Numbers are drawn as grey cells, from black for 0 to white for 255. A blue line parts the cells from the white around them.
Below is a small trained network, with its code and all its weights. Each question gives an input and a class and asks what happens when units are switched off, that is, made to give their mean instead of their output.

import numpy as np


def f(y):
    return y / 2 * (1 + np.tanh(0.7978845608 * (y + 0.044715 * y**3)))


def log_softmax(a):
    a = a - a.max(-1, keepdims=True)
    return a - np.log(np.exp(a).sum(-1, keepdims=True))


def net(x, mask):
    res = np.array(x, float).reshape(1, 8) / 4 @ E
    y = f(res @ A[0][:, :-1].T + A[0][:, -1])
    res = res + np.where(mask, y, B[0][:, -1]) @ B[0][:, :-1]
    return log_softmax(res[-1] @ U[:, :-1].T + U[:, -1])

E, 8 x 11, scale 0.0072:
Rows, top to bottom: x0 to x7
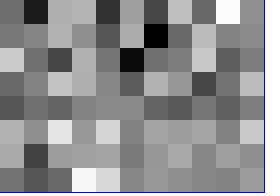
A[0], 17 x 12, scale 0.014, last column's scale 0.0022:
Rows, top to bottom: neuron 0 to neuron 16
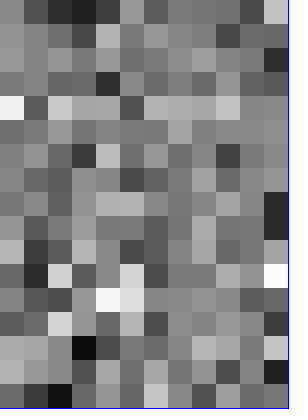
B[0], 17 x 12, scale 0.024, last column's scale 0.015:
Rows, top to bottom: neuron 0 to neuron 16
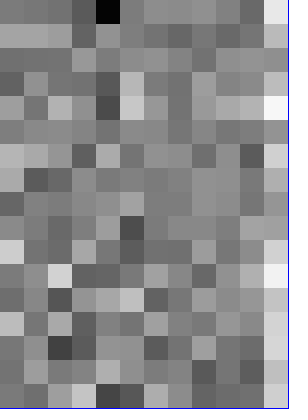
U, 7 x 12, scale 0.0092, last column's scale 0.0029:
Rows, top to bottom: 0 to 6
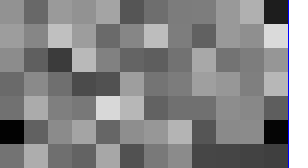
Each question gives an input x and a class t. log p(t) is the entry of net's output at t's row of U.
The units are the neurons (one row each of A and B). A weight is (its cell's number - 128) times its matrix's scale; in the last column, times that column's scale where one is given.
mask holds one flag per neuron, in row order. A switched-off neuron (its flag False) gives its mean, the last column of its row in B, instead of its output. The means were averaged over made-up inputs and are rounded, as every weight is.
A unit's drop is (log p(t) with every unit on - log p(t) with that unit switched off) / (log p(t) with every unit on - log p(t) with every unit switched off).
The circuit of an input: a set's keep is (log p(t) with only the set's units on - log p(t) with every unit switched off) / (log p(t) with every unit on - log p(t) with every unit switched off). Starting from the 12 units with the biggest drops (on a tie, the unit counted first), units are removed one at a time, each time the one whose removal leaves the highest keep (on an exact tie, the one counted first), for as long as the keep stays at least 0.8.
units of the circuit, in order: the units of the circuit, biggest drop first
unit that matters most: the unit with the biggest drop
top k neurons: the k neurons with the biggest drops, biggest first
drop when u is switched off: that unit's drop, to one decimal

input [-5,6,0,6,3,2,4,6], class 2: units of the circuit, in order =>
[neuron 11; neuron 13]
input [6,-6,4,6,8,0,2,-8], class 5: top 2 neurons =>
[neuron 13; neuron 6]
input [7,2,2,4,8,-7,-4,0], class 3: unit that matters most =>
neuron 3
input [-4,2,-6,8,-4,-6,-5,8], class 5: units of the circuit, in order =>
[neuron 10; neuron 13; neuron 4]
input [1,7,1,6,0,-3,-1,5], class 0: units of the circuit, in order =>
[neuron 4; neuron 0]
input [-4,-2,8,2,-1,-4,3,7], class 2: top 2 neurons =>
[neuron 10; neuron 11]
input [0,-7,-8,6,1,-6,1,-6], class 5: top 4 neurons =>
[neuron 16; neuron 13; neuron 4; neuron 10]
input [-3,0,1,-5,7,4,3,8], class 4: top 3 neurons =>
[neuron 12; neuron 0; neuron 16]
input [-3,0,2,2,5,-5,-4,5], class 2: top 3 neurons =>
[neuron 11; neuron 4; neuron 13]
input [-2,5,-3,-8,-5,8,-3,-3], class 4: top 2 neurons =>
[neuron 0; neuron 14]
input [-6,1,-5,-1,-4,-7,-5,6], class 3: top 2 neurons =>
[neuron 0; neuron 15]
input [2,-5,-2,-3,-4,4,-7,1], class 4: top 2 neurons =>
[neuron 0; neuron 11]
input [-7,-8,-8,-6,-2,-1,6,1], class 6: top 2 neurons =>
[neuron 16; neuron 4]
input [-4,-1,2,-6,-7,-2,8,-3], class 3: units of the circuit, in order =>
[neuron 14]
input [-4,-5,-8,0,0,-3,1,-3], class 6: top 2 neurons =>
[neuron 4; neuron 11]
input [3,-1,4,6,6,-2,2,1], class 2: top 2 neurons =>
[neuron 11; neuron 13]
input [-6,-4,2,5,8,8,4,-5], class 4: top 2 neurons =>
[neuron 15; neuron 16]
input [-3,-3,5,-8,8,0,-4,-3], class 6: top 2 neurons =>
[neuron 4; neuron 6]
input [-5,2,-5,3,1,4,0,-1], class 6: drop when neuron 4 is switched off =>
0.4
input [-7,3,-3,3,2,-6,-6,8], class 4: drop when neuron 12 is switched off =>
0.1
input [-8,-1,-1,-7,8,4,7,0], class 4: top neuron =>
[neuron 12]
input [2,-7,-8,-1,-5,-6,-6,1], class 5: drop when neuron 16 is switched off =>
0.3
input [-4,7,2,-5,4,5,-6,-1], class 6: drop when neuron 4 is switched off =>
0.2
